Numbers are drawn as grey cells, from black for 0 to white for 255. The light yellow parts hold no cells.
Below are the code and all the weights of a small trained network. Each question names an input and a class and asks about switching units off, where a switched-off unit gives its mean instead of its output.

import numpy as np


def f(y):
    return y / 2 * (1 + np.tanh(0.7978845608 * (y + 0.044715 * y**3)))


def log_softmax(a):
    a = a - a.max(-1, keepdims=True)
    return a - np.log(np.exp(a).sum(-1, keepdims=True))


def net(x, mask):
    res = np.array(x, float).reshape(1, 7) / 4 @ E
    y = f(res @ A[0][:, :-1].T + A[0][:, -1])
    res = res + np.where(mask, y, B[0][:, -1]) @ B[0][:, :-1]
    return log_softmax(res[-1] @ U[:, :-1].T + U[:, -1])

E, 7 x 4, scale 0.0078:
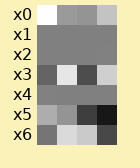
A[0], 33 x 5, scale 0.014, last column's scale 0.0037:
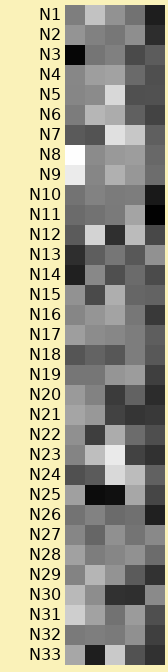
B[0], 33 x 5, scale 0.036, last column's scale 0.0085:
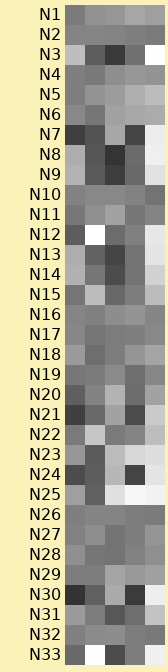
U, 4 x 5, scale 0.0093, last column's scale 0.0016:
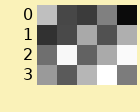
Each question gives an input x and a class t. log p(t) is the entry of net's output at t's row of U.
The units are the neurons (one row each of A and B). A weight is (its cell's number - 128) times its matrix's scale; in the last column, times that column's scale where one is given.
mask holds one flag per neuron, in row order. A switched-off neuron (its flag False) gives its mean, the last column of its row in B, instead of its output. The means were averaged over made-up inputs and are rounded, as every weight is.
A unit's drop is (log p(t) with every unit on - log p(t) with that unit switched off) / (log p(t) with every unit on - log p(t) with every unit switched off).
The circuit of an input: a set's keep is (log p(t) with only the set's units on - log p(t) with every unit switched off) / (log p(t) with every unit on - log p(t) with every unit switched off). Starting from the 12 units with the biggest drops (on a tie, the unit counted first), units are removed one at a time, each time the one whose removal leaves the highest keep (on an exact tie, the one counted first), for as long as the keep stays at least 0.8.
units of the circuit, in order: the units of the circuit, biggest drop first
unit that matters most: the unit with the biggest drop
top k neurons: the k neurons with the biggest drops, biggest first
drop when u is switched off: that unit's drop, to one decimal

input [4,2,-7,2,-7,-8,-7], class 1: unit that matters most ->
N7
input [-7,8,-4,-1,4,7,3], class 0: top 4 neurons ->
N3; N13; N14; N7
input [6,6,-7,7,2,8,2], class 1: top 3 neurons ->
N30; N21; N33
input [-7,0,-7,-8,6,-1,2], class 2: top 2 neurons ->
N33; N22
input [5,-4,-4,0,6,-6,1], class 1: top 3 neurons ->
N7; N24; N3
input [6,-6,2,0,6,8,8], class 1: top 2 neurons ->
N30; N21
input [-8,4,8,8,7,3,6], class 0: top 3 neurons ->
N3; N14; N33
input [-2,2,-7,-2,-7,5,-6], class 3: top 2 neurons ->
N25; N7
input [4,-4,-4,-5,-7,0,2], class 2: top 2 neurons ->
N33; N3
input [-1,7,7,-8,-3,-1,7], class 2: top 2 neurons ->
N33; N25
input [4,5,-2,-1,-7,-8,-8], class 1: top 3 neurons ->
N7; N24; N23
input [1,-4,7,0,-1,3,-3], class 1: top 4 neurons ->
N23; N30; N5; N6
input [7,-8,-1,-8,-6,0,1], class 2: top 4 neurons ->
N33; N22; N15; N3
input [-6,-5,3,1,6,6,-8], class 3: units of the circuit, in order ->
N25
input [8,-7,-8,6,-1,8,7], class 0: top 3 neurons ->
N8; N9; N31
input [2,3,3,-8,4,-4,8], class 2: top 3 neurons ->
N33; N25; N15
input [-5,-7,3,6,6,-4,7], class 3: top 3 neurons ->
N23; N33; N6
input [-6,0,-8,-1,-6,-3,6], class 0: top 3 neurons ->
N3; N25; N13
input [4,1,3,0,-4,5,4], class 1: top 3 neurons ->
N30; N3; N21
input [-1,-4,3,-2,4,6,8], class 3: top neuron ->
N23
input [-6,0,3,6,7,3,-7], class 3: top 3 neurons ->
N25; N33; N8
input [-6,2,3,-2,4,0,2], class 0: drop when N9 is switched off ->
0.0
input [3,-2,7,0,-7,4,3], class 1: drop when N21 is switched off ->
0.1
